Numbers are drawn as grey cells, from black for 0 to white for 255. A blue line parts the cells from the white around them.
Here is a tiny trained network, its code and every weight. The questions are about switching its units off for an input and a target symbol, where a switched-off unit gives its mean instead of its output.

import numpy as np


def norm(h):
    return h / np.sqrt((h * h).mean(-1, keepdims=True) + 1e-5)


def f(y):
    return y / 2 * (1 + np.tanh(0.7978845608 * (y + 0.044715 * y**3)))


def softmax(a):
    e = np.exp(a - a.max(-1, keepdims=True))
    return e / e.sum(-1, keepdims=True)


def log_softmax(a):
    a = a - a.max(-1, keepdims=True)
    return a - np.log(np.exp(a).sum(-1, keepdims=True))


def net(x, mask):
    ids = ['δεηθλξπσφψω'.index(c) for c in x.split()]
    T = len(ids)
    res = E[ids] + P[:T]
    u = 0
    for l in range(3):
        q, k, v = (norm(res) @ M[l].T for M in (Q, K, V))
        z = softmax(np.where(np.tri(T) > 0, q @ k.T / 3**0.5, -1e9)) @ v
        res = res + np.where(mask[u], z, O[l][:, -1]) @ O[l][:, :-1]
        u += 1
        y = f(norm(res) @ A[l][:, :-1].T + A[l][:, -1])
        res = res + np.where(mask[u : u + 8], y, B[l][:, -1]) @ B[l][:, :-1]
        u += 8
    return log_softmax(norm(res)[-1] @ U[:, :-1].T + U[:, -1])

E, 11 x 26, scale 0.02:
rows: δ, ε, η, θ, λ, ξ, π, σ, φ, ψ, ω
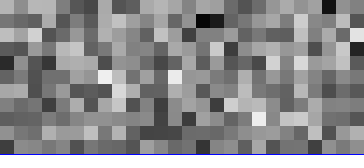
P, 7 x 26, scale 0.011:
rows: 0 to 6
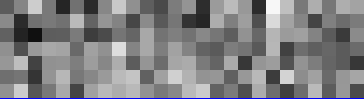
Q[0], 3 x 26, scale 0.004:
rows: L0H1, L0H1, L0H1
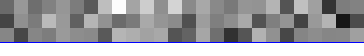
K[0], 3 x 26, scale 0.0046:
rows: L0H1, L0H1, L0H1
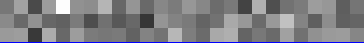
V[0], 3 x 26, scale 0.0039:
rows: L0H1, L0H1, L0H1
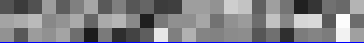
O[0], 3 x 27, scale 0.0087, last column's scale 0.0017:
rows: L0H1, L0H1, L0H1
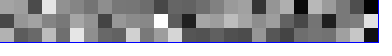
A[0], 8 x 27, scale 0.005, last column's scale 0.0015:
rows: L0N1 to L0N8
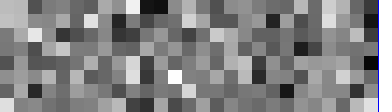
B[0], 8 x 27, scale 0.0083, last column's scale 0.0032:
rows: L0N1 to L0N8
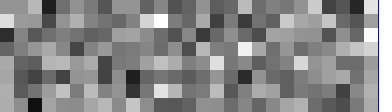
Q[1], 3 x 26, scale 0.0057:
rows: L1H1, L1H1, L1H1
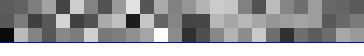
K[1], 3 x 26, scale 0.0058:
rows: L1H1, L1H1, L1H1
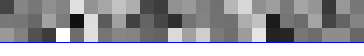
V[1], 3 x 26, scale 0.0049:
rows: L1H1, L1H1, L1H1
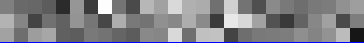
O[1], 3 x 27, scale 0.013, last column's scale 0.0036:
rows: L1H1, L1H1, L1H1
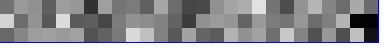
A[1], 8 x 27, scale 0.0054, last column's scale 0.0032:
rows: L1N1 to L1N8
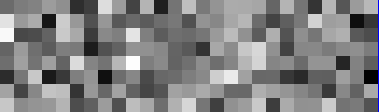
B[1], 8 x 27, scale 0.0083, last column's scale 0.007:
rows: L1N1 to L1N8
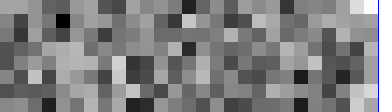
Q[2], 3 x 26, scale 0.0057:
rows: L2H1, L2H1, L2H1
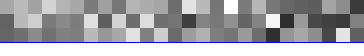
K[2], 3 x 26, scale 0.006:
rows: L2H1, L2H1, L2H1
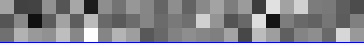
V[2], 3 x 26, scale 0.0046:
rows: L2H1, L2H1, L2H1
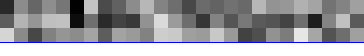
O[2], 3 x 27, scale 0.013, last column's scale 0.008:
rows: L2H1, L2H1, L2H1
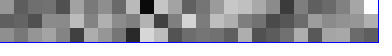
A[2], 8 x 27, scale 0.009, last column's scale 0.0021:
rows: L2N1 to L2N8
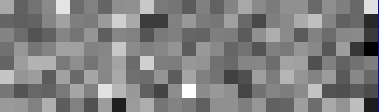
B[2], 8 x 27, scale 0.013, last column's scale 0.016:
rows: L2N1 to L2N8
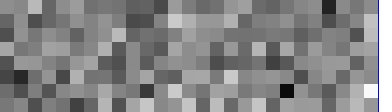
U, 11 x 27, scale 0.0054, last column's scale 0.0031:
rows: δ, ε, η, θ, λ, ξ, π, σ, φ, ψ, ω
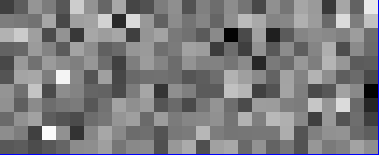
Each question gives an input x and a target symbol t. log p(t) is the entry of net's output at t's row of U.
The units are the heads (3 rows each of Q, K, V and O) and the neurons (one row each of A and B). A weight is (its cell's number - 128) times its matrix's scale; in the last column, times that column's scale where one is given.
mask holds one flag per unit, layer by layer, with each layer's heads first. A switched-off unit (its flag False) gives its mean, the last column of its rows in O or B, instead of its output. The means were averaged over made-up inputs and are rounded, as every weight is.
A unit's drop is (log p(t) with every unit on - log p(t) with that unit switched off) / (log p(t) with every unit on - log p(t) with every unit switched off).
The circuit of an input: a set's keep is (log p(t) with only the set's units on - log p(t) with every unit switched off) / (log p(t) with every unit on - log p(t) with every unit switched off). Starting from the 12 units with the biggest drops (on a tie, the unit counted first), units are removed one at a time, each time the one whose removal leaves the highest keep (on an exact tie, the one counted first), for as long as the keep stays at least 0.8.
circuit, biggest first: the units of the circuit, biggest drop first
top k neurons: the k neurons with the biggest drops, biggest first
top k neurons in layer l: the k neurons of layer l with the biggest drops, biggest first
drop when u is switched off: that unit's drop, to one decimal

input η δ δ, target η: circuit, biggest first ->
L2H1
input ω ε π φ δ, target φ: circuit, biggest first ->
L2H1, L0H1, L2N7, L1H1
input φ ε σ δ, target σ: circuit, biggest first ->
L0H1, L1H1, L1N2, L2N7
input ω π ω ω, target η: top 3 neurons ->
L1N8, L1N1, L0N2
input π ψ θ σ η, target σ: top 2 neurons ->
L1N2, L2N7
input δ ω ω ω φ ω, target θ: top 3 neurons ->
L0N2, L2N6, L0N1
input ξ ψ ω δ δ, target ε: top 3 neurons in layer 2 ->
L2N8, L2N2, L2N3
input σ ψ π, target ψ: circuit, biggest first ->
L2H1, L2N4, L2N7, L1H1
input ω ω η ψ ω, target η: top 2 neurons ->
L1N8, L0N4
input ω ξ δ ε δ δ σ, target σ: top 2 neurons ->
L1N2, L2N7
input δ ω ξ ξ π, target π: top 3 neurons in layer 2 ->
L2N1, L2N7, L2N4
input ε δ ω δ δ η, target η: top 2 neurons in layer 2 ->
L2N7, L2N2
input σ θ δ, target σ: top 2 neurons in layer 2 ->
L2N7, L2N2
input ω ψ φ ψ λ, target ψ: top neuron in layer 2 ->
L2N4
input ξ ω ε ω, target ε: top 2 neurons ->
L1N1, L0N4
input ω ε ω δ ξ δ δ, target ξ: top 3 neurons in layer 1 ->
L1N4, L1N1, L1N5
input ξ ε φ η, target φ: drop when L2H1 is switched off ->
0.9
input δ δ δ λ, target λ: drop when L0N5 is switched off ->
0.1
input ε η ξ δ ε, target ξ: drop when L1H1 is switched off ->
0.8
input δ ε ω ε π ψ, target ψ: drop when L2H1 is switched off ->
0.5
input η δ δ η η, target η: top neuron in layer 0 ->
L0N1
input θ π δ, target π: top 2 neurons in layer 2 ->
L2N1, L2N7
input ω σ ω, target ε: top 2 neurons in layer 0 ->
L0N4, L0N3
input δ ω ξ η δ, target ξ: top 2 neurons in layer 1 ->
L1N1, L1N4
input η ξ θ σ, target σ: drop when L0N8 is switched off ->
0.0
